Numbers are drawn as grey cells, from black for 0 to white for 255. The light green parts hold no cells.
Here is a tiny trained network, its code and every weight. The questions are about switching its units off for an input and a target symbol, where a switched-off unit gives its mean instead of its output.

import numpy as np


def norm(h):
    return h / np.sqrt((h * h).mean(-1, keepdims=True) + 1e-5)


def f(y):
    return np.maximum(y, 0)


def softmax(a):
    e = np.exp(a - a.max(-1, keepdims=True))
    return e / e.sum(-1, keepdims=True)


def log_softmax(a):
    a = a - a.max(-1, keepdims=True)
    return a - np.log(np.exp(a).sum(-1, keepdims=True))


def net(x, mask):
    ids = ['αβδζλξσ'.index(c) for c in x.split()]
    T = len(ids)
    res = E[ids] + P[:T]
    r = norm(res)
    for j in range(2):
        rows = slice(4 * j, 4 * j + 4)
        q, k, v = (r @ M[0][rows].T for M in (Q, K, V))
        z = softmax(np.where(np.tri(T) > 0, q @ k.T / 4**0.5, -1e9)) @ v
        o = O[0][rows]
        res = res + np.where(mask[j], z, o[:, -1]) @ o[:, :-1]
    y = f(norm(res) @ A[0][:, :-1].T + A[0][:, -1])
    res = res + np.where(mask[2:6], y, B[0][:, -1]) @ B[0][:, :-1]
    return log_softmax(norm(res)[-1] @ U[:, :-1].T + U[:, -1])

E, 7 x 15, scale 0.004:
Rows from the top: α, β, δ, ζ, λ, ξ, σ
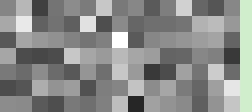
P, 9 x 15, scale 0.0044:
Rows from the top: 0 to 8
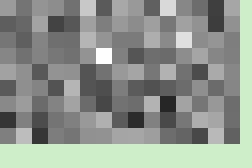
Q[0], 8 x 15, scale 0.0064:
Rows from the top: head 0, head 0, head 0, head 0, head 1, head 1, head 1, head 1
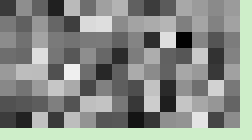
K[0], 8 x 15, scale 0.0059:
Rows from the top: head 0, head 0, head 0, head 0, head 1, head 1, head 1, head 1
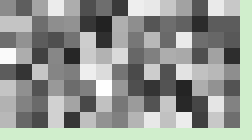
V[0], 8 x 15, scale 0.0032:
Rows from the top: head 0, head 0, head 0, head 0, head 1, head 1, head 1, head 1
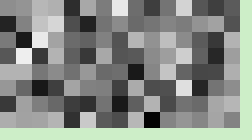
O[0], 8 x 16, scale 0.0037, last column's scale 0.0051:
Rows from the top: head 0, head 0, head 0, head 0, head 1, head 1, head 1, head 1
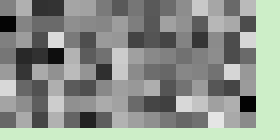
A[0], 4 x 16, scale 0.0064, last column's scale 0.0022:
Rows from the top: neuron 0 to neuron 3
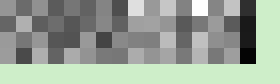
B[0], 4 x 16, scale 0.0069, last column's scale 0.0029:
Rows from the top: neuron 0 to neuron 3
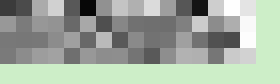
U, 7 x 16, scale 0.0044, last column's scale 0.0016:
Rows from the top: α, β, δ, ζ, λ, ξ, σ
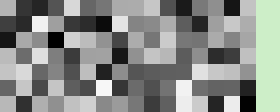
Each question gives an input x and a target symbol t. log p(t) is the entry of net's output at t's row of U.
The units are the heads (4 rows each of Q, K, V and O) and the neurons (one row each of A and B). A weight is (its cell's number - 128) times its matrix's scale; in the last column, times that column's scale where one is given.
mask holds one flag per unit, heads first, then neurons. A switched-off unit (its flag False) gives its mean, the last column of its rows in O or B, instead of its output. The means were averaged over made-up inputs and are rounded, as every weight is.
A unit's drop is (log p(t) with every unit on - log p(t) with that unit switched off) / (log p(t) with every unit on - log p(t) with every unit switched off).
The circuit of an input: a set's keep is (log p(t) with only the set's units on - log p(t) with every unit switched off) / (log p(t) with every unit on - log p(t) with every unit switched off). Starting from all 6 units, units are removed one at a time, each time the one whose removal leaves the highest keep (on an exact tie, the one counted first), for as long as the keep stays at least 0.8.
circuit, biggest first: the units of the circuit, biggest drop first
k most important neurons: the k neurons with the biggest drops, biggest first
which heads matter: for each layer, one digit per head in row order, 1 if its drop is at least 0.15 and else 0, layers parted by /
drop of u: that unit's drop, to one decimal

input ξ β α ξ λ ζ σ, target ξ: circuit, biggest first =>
[head 1]
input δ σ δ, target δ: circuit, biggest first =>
[head 1; head 0]
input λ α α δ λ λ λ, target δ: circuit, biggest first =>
[head 0; head 1]
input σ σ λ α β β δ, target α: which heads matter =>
10
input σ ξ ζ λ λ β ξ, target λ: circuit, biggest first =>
[head 1; neuron 1]
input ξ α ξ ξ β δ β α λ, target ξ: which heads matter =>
11
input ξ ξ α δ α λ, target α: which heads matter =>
01
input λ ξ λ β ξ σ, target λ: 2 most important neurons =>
[neuron 0; neuron 1]
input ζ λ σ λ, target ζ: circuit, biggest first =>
[head 0; head 1]
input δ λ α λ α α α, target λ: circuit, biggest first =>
[head 1; neuron 1; head 0]
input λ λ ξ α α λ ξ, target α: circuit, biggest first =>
[head 1; neuron 0; neuron 3]
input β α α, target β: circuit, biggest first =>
[neuron 0; head 0]
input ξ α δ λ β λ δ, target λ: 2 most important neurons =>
[neuron 1; neuron 2]
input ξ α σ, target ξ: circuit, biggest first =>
[head 0]
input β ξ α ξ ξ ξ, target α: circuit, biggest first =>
[head 1; neuron 0]
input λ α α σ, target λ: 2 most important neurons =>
[neuron 1; neuron 0]
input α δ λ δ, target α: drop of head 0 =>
0.2
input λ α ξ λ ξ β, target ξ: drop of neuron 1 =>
0.1
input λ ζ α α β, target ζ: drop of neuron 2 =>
0.1
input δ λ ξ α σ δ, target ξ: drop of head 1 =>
0.5
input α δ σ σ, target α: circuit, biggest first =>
[head 0]
